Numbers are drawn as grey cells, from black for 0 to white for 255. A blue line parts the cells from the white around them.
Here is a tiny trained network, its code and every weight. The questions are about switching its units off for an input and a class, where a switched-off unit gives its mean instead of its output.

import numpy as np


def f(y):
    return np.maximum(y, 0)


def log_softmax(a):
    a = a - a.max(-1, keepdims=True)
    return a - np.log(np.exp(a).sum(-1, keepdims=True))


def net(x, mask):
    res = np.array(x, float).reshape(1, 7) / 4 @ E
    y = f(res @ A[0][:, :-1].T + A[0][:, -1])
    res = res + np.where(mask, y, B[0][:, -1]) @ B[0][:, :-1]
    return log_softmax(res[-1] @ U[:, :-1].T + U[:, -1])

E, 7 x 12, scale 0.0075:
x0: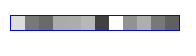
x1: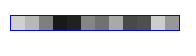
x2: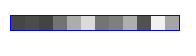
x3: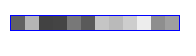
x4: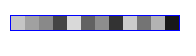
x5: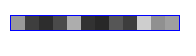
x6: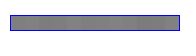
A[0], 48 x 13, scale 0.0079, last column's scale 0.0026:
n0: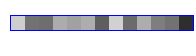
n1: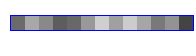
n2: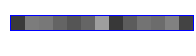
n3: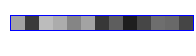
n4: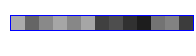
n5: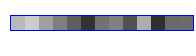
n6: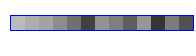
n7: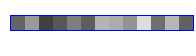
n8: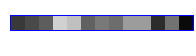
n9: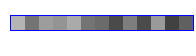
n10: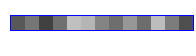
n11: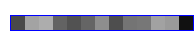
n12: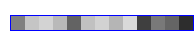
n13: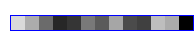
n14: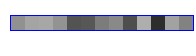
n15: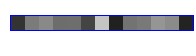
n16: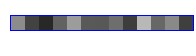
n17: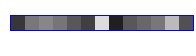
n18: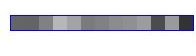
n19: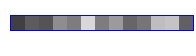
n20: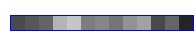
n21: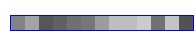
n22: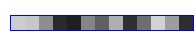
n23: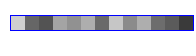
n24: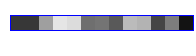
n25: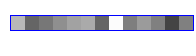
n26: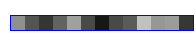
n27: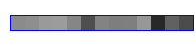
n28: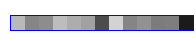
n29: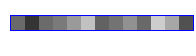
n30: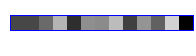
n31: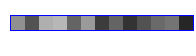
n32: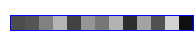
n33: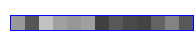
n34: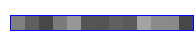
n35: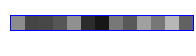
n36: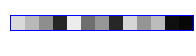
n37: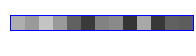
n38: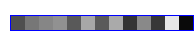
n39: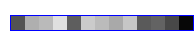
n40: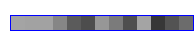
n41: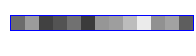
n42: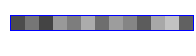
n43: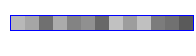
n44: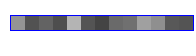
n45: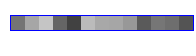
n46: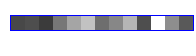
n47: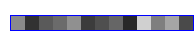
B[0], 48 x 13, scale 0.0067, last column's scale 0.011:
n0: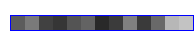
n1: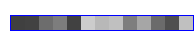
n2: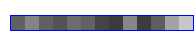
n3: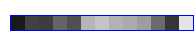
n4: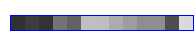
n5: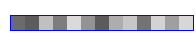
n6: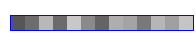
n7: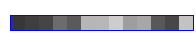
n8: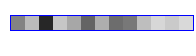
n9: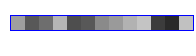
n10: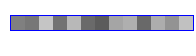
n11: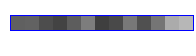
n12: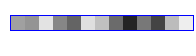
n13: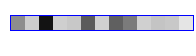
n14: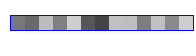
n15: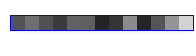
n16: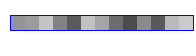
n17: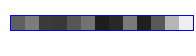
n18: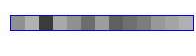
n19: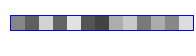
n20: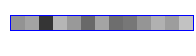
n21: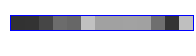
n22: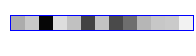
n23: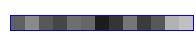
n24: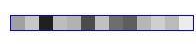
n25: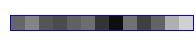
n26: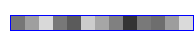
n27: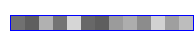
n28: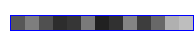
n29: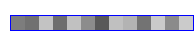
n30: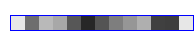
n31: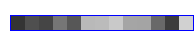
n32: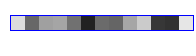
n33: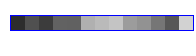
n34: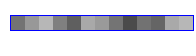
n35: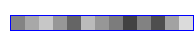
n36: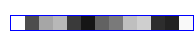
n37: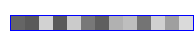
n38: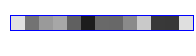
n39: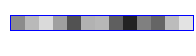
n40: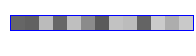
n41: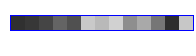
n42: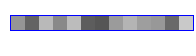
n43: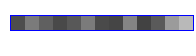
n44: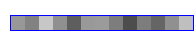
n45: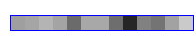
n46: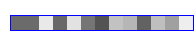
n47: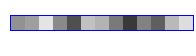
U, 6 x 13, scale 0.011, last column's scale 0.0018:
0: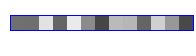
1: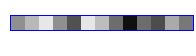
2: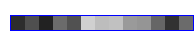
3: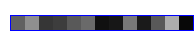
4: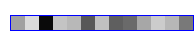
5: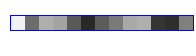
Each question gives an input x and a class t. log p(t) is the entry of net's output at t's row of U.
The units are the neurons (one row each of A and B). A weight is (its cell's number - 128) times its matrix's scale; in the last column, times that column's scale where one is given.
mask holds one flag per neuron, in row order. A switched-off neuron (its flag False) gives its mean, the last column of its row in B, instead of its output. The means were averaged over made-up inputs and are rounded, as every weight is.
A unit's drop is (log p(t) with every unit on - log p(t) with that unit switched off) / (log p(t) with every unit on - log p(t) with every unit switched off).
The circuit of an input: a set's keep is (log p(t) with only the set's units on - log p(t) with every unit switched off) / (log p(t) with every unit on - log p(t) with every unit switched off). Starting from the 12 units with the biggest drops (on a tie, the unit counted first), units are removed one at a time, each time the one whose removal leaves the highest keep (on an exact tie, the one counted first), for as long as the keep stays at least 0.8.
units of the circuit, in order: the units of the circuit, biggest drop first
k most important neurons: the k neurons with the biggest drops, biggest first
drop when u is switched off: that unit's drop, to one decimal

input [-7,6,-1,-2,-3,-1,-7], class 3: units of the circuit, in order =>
(n17)
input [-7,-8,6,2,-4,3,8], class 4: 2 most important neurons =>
(n24 n8)
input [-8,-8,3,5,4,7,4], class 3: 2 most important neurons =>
(n15 n17)
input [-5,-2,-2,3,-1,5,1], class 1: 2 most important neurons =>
(n47 n26)
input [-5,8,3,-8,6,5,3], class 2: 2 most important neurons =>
(n4 n3)
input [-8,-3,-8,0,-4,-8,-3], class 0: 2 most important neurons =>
(n14 n37)
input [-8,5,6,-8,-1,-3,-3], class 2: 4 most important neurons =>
(n4 n3 n31 n33)
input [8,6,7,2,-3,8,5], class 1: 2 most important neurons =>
(n26 n35)
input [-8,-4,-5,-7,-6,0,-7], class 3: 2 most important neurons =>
(n17 n2)
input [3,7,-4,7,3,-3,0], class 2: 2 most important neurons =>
(n41 n21)
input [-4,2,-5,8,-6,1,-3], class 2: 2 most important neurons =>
(n41 n7)
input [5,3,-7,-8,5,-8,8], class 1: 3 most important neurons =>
(n12 n39 n45)
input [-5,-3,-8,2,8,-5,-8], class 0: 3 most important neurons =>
(n40 n5 n6)
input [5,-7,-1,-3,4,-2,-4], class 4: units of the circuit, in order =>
(n24)
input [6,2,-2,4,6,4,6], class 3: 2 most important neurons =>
(n25 n23)
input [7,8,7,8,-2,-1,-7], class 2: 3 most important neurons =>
(n21 n41 n7)
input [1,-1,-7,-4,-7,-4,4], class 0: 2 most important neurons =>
(n37 n36)
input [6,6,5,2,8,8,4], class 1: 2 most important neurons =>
(n26 n35)
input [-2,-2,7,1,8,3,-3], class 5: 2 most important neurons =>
(n36 n9)
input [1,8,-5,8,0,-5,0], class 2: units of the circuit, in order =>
(n21)
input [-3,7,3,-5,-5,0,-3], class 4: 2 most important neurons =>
(n22 n13)
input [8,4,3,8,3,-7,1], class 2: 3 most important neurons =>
(n1 n21 n41)
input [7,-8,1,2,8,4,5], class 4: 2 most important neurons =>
(n24 n8)
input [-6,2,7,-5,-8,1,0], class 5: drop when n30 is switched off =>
0.7
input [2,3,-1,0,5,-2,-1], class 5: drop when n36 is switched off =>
0.4
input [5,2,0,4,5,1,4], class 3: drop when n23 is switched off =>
0.3
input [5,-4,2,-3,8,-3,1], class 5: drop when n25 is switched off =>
0.0
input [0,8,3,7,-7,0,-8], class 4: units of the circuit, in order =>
(n22)
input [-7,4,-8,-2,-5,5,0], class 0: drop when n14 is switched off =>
0.1
